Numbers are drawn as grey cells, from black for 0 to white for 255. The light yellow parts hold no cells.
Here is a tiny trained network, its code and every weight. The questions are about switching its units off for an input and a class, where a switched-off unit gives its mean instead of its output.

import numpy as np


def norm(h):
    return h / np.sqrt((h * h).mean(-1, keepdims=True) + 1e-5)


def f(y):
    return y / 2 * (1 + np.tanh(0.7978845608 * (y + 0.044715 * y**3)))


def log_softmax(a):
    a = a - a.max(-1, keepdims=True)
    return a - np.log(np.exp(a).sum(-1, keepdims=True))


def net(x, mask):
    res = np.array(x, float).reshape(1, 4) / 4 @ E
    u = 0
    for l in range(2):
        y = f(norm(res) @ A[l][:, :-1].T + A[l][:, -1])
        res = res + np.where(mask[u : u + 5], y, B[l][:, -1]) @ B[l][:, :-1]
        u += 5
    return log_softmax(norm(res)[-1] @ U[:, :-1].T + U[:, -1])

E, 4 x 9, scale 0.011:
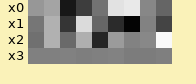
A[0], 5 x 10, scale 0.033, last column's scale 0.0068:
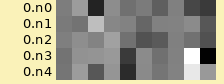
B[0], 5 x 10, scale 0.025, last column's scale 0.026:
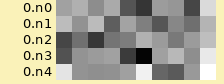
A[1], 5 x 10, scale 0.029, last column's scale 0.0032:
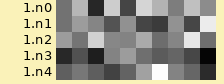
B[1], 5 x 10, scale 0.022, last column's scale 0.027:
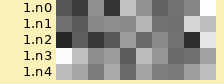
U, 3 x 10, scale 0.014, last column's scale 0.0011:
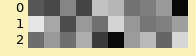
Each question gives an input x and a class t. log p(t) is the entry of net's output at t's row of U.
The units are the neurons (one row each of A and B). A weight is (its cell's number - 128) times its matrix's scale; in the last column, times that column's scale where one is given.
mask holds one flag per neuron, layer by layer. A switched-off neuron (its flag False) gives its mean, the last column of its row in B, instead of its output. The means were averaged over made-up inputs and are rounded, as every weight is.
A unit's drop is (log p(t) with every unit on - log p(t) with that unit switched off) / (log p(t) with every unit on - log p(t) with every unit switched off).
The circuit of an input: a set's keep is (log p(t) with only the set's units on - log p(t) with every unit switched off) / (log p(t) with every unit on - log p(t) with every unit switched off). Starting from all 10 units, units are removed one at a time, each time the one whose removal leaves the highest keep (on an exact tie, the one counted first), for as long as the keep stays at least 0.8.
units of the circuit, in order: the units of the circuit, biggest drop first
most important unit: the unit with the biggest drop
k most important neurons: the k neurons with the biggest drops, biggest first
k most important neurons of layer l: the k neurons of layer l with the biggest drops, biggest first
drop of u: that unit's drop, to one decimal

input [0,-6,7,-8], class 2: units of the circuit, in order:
0.n3
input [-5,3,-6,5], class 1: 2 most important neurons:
0.n4, 0.n2
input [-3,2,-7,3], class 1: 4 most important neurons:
0.n4, 0.n2, 0.n3, 1.n3
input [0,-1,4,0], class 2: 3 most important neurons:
0.n3, 0.n2, 1.n2
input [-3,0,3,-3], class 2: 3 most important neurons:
0.n3, 0.n1, 1.n1
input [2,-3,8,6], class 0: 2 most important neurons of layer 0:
0.n4, 0.n0
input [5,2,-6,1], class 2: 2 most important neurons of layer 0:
0.n0, 0.n4
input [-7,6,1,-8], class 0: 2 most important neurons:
1.n0, 0.n2
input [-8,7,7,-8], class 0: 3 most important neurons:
0.n2, 1.n0, 0.n4
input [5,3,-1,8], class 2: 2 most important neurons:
0.n0, 0.n4
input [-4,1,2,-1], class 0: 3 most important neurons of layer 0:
0.n2, 0.n0, 0.n4
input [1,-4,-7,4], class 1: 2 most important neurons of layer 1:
1.n0, 1.n4
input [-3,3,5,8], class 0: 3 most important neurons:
0.n4, 1.n0, 0.n2
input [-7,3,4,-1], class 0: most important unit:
0.n2
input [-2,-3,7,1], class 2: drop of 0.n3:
1.1
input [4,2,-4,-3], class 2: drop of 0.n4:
0.2
